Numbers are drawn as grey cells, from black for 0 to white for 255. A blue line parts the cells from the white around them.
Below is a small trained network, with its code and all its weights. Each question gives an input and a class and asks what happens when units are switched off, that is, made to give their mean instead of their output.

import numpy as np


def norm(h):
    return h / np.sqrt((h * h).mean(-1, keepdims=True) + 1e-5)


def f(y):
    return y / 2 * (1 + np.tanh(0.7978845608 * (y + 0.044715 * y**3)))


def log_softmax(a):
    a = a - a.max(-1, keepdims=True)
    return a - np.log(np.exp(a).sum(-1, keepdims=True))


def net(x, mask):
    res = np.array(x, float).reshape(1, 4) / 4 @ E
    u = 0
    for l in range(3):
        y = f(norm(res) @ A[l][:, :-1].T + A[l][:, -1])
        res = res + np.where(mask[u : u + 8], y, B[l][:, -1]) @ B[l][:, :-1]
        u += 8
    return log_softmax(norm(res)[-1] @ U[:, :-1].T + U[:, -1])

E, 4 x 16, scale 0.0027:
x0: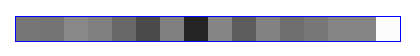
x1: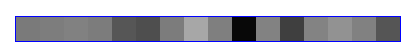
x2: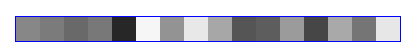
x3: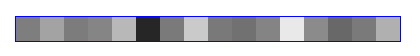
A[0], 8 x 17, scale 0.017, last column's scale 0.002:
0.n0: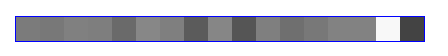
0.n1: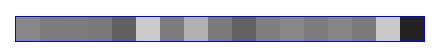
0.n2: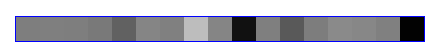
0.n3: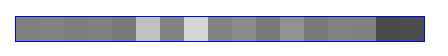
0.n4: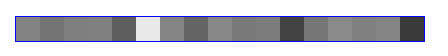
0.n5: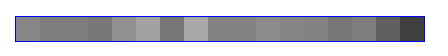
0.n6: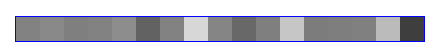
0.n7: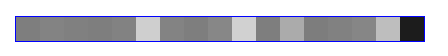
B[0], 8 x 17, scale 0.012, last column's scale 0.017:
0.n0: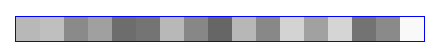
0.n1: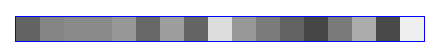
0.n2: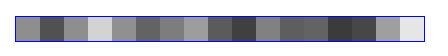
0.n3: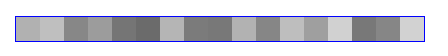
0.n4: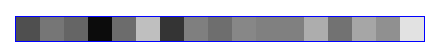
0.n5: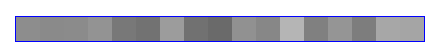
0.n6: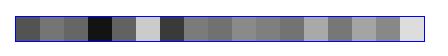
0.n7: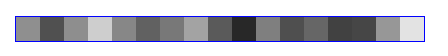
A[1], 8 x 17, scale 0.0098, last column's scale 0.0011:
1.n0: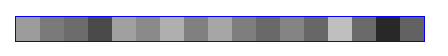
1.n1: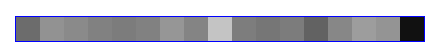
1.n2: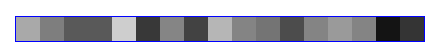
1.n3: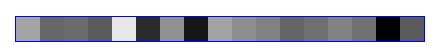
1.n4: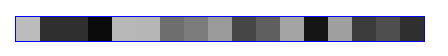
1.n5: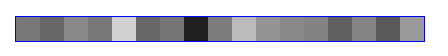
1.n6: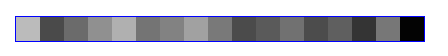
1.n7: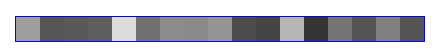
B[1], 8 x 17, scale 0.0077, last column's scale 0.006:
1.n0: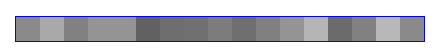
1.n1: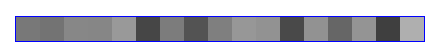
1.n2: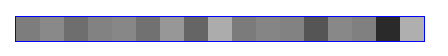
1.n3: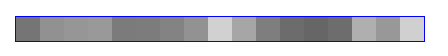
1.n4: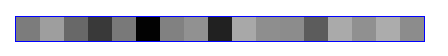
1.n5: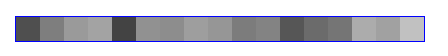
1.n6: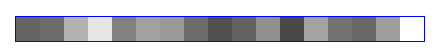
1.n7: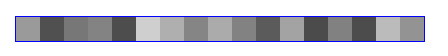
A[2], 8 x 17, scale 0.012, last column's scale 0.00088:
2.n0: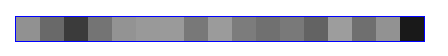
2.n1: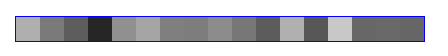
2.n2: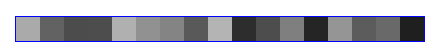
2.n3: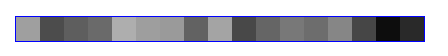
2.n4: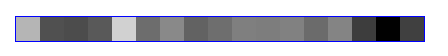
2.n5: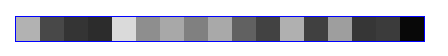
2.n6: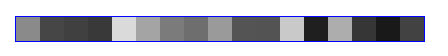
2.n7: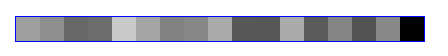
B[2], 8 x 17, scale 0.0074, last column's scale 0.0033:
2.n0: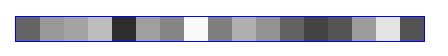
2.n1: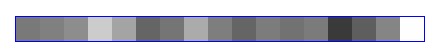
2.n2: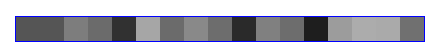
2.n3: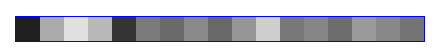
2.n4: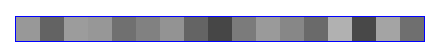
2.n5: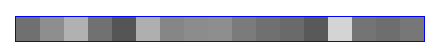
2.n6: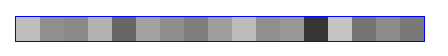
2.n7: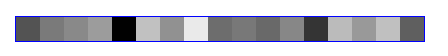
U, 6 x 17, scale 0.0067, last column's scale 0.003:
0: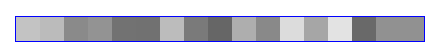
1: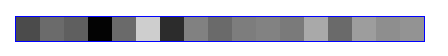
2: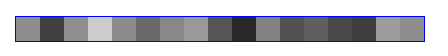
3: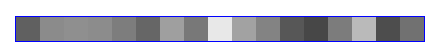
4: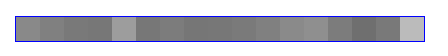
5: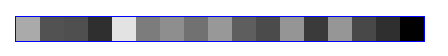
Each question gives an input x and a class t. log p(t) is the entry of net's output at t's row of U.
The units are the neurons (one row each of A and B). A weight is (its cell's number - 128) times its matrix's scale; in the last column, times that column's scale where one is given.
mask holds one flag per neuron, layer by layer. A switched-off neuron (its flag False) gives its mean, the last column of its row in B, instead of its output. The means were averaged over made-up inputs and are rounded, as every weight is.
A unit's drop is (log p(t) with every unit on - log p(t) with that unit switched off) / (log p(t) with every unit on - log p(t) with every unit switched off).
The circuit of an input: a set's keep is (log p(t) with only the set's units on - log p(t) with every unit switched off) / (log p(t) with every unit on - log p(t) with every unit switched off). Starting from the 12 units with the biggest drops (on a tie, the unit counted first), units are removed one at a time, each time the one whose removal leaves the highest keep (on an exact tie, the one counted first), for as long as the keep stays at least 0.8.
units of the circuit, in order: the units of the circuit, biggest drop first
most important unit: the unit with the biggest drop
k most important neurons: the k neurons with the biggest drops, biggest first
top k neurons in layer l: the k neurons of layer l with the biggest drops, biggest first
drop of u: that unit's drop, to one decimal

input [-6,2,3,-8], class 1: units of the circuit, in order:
[0.n4]
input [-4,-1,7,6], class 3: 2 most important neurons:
[0.n1, 0.n4]
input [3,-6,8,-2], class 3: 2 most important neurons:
[0.n1, 0.n2]
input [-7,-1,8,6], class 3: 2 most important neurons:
[0.n1, 0.n0]
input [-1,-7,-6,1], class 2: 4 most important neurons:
[0.n1, 0.n0, 0.n4, 0.n6]
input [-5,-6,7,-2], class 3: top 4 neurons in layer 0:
[0.n1, 0.n2, 0.n0, 0.n3]
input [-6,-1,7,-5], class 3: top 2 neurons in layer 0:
[0.n1, 0.n0]
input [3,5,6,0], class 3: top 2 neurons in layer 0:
[0.n1, 0.n7]
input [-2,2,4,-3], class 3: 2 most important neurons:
[0.n1, 0.n6]
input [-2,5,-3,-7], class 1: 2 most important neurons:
[0.n4, 0.n7]
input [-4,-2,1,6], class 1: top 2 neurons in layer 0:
[0.n6, 0.n0]
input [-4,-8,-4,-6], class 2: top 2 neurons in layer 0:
[0.n7, 0.n6]
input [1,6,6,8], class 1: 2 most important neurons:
[0.n6, 0.n7]
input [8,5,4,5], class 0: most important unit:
0.n0
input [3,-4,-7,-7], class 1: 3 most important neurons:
[0.n1, 0.n0, 0.n7]
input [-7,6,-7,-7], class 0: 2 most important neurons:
[0.n6, 0.n1]
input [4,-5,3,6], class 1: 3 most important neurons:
[0.n6, 0.n2, 0.n3]
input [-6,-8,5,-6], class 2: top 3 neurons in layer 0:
[0.n7, 0.n0, 0.n6]
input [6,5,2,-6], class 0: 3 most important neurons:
[0.n0, 0.n6, 0.n7]
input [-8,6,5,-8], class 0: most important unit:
0.n3
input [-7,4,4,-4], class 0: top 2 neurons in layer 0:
[0.n3, 0.n7]
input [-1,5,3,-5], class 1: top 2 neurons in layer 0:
[0.n4, 0.n7]
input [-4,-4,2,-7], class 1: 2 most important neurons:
[0.n4, 0.n0]
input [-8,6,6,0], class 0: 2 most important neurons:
[0.n3, 0.n7]
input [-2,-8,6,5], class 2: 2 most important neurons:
[0.n7, 0.n4]
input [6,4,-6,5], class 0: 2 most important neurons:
[0.n1, 0.n4]
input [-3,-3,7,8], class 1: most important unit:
0.n6
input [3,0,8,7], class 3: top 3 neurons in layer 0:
[0.n1, 0.n4, 0.n0]
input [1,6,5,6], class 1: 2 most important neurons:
[0.n6, 0.n7]
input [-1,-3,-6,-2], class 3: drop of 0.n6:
1.0
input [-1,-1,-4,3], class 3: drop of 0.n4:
1.2
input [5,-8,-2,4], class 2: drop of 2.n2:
0.0
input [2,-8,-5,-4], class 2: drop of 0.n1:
0.1
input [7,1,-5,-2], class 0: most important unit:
0.n1
